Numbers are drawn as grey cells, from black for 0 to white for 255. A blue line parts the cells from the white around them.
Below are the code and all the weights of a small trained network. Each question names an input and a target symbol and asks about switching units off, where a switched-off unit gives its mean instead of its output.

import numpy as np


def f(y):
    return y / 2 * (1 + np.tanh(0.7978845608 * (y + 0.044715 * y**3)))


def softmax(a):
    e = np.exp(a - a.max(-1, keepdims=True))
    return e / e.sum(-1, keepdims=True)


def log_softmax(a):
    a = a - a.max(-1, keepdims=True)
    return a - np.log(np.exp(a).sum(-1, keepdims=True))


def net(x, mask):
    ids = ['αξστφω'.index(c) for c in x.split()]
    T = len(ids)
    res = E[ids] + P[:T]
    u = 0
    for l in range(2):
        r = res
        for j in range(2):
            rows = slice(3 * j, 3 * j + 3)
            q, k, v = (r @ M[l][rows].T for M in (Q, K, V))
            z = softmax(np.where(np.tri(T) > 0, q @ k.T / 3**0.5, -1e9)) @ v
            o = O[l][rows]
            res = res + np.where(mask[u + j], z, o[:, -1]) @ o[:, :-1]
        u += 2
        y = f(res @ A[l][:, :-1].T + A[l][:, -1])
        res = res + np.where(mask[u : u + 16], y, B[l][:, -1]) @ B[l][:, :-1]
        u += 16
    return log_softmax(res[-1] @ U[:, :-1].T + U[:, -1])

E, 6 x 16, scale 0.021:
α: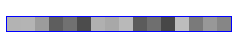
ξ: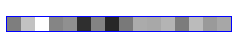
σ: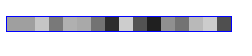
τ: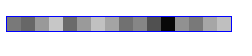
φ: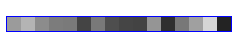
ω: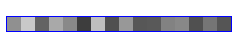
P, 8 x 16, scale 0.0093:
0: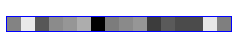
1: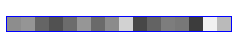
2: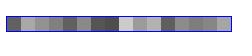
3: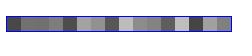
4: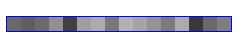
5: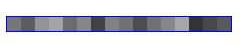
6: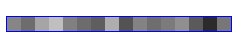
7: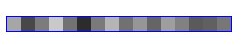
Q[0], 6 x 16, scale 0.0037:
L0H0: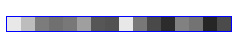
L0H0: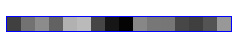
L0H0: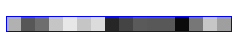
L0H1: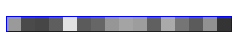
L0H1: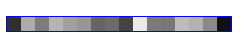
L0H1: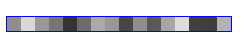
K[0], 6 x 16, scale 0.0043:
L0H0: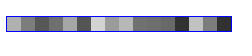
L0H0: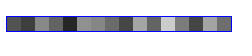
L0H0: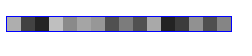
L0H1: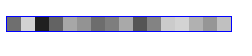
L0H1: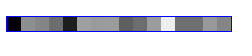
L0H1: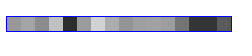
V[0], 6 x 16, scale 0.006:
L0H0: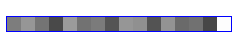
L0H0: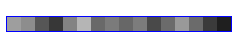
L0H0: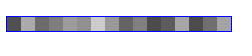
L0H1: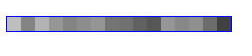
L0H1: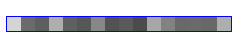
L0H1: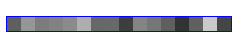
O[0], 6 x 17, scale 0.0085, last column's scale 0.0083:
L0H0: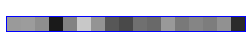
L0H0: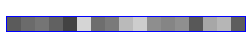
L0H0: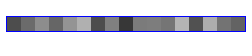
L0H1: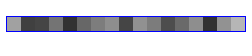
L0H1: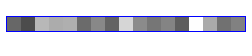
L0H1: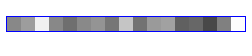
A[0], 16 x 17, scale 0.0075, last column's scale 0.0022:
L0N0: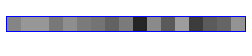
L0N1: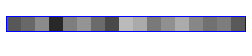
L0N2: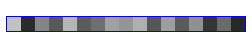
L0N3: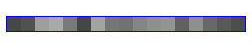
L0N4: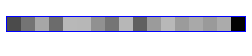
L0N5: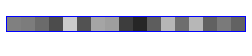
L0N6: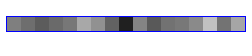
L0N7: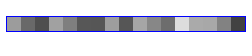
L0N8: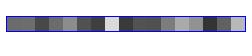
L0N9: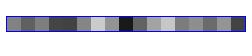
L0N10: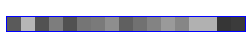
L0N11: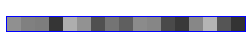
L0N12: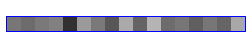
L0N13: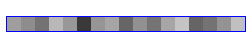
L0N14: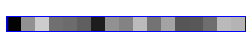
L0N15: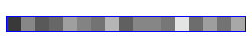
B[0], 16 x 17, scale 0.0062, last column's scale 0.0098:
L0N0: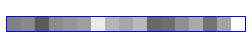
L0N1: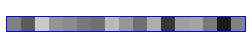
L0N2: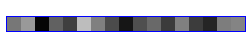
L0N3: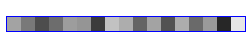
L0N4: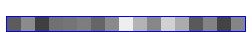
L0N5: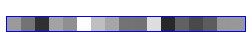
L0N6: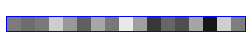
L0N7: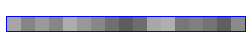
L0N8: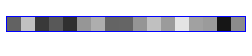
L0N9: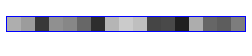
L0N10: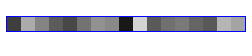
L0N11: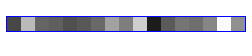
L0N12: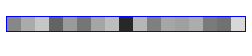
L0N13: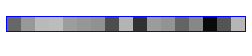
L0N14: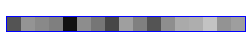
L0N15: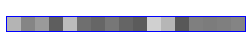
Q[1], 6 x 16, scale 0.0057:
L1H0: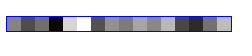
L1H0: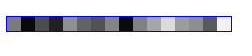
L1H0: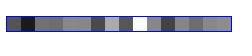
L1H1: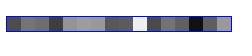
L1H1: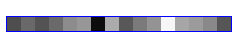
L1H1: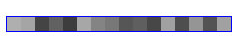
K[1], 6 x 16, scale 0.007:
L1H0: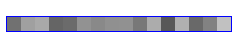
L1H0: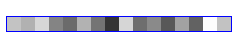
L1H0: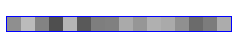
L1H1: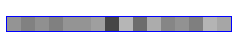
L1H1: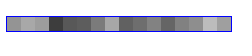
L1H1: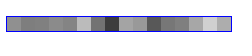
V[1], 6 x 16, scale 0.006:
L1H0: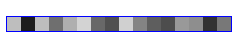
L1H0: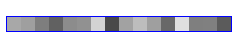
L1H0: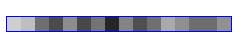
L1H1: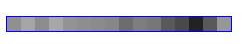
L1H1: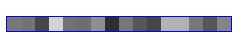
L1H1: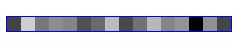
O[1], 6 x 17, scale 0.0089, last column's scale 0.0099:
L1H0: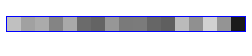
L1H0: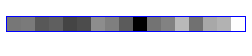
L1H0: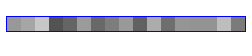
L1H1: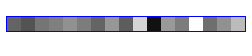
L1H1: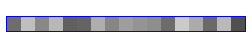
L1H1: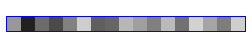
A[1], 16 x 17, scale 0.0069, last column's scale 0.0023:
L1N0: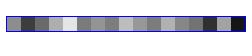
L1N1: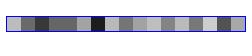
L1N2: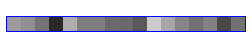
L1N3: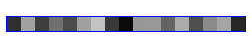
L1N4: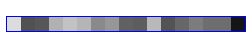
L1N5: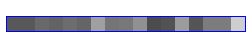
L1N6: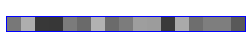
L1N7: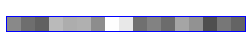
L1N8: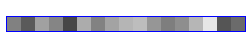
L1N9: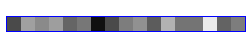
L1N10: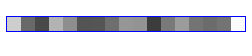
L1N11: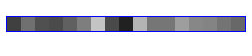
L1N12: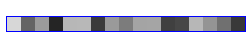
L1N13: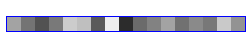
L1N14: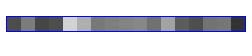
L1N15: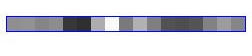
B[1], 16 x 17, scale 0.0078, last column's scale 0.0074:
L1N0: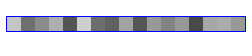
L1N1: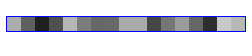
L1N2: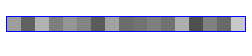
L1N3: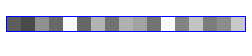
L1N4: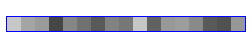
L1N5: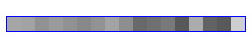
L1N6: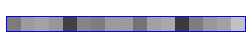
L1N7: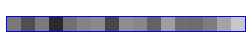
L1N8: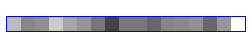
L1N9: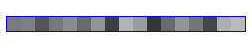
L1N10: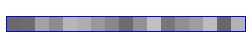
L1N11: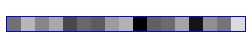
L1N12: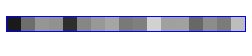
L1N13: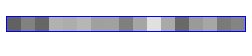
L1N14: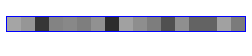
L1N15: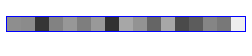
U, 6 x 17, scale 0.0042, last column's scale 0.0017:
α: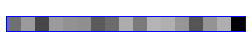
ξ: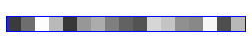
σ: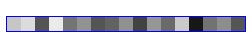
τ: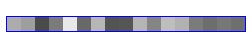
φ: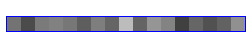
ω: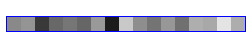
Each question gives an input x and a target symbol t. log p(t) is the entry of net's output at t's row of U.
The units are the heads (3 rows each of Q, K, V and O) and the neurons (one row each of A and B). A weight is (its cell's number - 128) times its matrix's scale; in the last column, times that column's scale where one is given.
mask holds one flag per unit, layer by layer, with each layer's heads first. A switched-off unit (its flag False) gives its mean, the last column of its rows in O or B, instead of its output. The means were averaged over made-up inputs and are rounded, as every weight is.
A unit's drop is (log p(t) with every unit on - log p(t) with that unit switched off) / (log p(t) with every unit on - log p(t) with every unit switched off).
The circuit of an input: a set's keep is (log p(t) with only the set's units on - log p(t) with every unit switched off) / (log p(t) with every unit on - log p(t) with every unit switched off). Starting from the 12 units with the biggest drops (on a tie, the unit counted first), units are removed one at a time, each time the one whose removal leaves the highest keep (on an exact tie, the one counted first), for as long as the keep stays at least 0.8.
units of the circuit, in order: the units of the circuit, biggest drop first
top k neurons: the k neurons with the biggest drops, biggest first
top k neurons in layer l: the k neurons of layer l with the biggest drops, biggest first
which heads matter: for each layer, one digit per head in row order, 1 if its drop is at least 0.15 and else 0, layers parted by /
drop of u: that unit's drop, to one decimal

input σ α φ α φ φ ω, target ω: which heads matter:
00 / 01
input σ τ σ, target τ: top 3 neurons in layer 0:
[L0N3, L0N0, L0N6]
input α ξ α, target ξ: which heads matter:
11 / 10
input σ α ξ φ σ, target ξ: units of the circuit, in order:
[L1N1, L1N15]
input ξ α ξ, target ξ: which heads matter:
10 / 10
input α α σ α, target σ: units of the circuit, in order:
[L1H1]
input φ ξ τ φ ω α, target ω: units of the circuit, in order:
[L1H1, L1N7]
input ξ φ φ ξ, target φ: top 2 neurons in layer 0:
[L0N12, L0N0]
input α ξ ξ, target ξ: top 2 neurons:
[L0N0, L1N1]
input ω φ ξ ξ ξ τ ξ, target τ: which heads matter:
10 / 11
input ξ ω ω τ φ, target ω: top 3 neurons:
[L1N3, L1N15, L0N11]
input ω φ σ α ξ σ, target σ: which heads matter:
11 / 11
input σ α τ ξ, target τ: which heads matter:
10 / 10
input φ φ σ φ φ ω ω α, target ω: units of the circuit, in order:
[L1H1]
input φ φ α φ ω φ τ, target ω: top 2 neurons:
[L1N7, L0N13]
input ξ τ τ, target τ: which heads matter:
10 / 11
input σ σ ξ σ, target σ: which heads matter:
00 / 11
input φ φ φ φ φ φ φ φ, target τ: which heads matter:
10 / 10
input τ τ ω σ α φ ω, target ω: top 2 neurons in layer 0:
[L0N13, L0N12]
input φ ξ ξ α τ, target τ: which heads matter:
11 / 10
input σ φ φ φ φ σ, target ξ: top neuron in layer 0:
[L0N2]
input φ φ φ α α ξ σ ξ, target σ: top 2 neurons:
[L0N2, L0N14]
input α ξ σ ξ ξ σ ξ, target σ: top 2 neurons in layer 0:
[L0N2, L0N0]
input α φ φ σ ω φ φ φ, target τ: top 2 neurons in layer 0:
[L0N3, L0N14]
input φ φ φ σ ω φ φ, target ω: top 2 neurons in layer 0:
[L0N13, L0N0]
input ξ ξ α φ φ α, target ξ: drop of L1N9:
0.2
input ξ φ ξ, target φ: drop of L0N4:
0.0
